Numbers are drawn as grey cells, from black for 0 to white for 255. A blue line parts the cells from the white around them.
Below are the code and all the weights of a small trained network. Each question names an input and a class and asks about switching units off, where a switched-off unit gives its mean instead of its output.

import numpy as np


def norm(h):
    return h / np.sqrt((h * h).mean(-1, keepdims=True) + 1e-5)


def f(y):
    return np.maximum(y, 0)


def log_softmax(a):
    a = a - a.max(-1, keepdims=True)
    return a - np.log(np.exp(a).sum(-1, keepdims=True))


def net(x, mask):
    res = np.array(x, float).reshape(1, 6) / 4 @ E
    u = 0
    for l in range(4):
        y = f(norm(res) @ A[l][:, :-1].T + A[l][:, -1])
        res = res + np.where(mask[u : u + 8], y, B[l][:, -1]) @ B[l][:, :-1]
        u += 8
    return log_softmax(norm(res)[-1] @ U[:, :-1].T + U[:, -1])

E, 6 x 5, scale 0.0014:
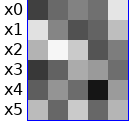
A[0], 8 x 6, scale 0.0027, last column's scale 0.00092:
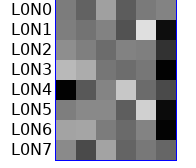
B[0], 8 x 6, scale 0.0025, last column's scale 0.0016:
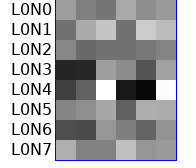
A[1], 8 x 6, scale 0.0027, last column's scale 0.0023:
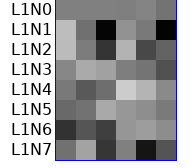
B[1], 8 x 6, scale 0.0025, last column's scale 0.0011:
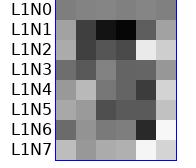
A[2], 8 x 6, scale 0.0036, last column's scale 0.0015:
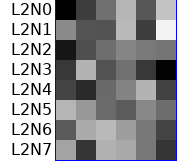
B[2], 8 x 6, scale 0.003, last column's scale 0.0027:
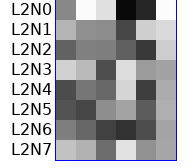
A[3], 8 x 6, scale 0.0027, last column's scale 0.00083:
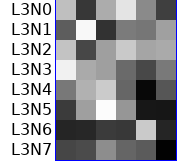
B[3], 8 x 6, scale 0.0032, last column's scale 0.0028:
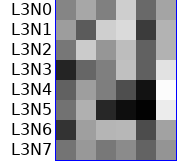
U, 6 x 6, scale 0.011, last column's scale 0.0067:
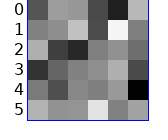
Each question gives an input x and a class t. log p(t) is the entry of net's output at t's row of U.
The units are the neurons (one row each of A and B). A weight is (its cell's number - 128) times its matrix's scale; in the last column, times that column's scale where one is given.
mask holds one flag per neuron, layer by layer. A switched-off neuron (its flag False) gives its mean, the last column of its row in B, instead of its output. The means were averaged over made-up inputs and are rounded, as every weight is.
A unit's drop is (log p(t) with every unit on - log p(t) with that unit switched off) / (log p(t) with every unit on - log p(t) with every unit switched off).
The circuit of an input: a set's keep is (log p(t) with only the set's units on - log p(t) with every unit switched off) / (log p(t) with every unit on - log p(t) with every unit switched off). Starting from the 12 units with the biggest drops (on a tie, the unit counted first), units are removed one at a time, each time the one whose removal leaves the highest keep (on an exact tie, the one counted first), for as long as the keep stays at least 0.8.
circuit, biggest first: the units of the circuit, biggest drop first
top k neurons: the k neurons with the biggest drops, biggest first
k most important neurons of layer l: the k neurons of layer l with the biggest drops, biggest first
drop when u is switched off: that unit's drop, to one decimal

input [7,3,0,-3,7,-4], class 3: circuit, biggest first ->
[L2N0; L3N5; L3N4]
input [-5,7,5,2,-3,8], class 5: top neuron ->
[L2N0]
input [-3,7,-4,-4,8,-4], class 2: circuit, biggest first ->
[L2N0; L3N4; L3N5]
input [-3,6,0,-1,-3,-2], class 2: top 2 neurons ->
[L1N1; L0N4]
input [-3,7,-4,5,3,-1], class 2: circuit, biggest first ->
[L0N4; L2N0; L3N4]
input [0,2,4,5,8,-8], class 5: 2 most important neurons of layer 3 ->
[L3N1; L3N5]
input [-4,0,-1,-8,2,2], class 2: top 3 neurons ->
[L0N4; L2N0; L3N4]
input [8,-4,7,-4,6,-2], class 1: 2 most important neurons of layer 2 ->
[L2N0; L2N2]
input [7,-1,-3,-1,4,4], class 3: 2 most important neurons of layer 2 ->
[L2N0; L2N4]
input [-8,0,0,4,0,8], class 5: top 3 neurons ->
[L2N0; L0N4; L2N7]
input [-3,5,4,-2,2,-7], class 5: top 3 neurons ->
[L2N0; L3N5; L0N4]
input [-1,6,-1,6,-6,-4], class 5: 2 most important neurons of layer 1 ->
[L1N2; L1N7]
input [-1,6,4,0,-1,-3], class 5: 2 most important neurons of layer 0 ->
[L0N4; L0N1]
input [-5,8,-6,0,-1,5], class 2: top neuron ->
[L1N1]
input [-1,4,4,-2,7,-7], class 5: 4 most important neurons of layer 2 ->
[L2N0; L2N2; L2N3; L2N6]
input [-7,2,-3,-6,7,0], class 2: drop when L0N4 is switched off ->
0.2
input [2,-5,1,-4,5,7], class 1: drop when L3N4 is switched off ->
0.1
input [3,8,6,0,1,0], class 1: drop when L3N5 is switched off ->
0.1
